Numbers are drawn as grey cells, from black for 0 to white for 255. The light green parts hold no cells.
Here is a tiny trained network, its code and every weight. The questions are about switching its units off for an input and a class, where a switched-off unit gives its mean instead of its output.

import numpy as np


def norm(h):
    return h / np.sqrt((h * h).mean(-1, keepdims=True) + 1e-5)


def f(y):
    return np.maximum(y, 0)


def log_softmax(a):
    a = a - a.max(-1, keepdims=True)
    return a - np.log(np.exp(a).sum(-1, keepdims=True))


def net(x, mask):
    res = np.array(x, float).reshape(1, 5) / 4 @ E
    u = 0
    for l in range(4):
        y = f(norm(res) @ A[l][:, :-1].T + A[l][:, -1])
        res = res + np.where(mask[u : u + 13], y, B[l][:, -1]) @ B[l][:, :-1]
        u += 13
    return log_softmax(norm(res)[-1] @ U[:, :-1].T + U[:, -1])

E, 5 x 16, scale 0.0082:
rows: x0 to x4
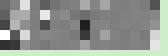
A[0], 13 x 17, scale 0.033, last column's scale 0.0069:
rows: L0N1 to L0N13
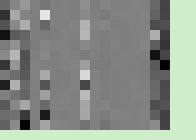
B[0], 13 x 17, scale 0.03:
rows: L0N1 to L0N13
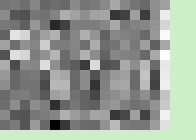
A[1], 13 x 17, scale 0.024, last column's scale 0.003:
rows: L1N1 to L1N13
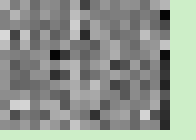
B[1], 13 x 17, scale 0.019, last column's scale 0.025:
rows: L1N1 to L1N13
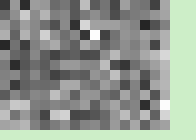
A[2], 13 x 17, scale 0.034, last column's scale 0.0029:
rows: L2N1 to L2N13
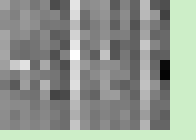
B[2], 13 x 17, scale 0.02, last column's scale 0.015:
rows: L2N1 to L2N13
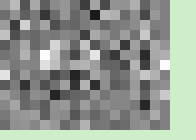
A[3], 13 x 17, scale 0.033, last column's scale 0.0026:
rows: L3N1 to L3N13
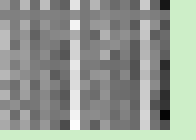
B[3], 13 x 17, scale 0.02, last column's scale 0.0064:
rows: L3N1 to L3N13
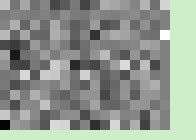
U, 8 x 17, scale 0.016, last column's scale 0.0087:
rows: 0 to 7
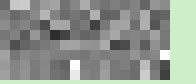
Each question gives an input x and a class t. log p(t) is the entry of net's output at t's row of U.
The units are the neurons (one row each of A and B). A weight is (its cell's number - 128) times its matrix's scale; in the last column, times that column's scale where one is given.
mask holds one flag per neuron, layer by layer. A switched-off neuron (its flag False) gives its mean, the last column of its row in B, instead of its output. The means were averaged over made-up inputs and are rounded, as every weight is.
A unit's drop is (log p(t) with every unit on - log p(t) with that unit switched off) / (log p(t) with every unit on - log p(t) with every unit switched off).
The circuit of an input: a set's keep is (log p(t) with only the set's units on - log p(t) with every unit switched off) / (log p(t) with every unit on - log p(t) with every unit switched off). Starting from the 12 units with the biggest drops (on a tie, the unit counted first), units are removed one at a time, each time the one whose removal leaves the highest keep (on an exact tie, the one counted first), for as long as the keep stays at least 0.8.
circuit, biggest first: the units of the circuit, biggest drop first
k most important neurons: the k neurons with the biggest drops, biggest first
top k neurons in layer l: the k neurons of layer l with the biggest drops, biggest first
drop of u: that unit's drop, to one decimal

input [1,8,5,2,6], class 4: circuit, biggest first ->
[L0N2]
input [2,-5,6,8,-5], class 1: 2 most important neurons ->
[L0N6 L0N4]
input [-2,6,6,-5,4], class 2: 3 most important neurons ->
[L0N9 L0N12 L0N6]
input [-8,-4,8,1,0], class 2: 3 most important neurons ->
[L0N9 L1N12 L0N3]
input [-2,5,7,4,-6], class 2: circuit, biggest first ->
[L0N4 L1N12]
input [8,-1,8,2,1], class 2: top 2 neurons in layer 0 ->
[L0N9 L0N13]
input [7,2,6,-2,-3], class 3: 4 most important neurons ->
[L0N3 L0N11 L0N8 L0N10]
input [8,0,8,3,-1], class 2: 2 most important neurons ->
[L0N9 L0N13]
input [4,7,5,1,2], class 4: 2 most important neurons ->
[L0N2 L0N8]
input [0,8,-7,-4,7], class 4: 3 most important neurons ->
[L0N2 L0N9 L0N6]
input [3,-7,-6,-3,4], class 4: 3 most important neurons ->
[L0N12 L0N9 L0N6]
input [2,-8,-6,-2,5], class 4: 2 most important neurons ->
[L0N12 L0N9]
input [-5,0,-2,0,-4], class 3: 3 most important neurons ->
[L0N13 L0N4 L1N6]
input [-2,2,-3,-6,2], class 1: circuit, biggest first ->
[L0N7]
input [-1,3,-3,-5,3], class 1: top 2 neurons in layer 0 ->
[L0N7 L0N6]
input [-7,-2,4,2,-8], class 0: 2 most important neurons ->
[L0N6 L0N3]
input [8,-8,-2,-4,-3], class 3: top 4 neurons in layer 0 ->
[L0N3 L0N11 L0N2 L0N1]
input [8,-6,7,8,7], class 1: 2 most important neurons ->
[L0N6 L0N4]
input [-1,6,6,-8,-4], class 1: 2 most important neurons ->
[L0N7 L0N12]
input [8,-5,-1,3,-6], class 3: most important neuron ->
[L0N4]
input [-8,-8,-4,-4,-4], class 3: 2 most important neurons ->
[L0N13 L0N2]
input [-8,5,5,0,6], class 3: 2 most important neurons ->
[L0N13 L0N6]
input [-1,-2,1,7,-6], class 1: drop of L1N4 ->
0.2
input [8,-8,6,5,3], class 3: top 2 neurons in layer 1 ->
[L1N6 L1N8]
